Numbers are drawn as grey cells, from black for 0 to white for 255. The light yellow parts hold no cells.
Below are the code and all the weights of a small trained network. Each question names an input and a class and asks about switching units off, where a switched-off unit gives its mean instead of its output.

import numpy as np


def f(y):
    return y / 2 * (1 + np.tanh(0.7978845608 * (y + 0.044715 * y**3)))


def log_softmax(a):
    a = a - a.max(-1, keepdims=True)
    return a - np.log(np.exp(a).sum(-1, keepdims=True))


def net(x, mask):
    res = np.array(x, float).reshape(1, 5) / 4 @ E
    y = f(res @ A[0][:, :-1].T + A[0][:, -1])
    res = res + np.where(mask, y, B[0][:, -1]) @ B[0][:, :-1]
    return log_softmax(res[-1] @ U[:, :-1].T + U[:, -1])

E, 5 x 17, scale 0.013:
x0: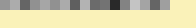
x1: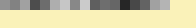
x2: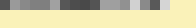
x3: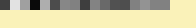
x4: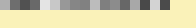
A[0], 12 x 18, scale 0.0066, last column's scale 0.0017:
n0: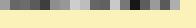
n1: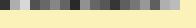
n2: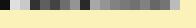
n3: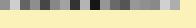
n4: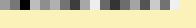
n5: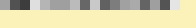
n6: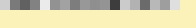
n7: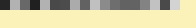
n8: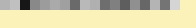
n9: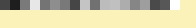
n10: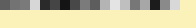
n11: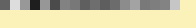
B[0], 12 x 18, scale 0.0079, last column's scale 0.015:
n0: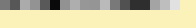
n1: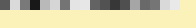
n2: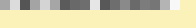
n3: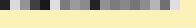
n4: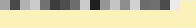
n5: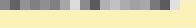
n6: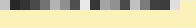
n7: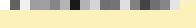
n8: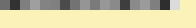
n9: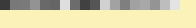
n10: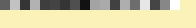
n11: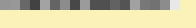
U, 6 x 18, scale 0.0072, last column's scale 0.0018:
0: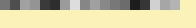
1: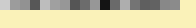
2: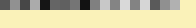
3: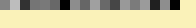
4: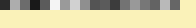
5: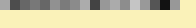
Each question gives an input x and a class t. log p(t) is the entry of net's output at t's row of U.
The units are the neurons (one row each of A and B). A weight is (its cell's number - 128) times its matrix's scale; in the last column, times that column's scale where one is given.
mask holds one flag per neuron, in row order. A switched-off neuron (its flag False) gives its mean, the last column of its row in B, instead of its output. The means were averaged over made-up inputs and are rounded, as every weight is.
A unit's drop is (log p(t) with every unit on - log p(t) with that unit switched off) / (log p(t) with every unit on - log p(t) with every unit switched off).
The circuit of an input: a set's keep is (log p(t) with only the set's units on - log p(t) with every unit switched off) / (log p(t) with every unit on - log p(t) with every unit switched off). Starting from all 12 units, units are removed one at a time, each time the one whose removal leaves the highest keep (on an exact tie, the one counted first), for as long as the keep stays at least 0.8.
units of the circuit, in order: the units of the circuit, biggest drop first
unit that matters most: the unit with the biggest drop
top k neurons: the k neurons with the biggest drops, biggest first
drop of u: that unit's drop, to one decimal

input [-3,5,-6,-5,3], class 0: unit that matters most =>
n0
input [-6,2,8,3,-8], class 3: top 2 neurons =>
[n10; n2]
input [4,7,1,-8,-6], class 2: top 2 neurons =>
[n10; n9]
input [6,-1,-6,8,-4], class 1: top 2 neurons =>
[n7; n2]
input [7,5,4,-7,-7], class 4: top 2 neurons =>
[n3; n1]
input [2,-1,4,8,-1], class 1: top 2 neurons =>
[n7; n2]
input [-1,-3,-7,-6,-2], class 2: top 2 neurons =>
[n10; n9]
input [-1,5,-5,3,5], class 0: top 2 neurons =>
[n0; n11]
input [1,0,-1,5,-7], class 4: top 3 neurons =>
[n1; n3; n4]
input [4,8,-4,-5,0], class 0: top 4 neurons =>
[n0; n11; n5; n10]
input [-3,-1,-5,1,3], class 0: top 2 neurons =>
[n0; n6]
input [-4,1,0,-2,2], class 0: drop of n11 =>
0.0
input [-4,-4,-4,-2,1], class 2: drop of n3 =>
-0.1
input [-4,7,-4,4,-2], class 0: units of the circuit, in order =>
[n0]
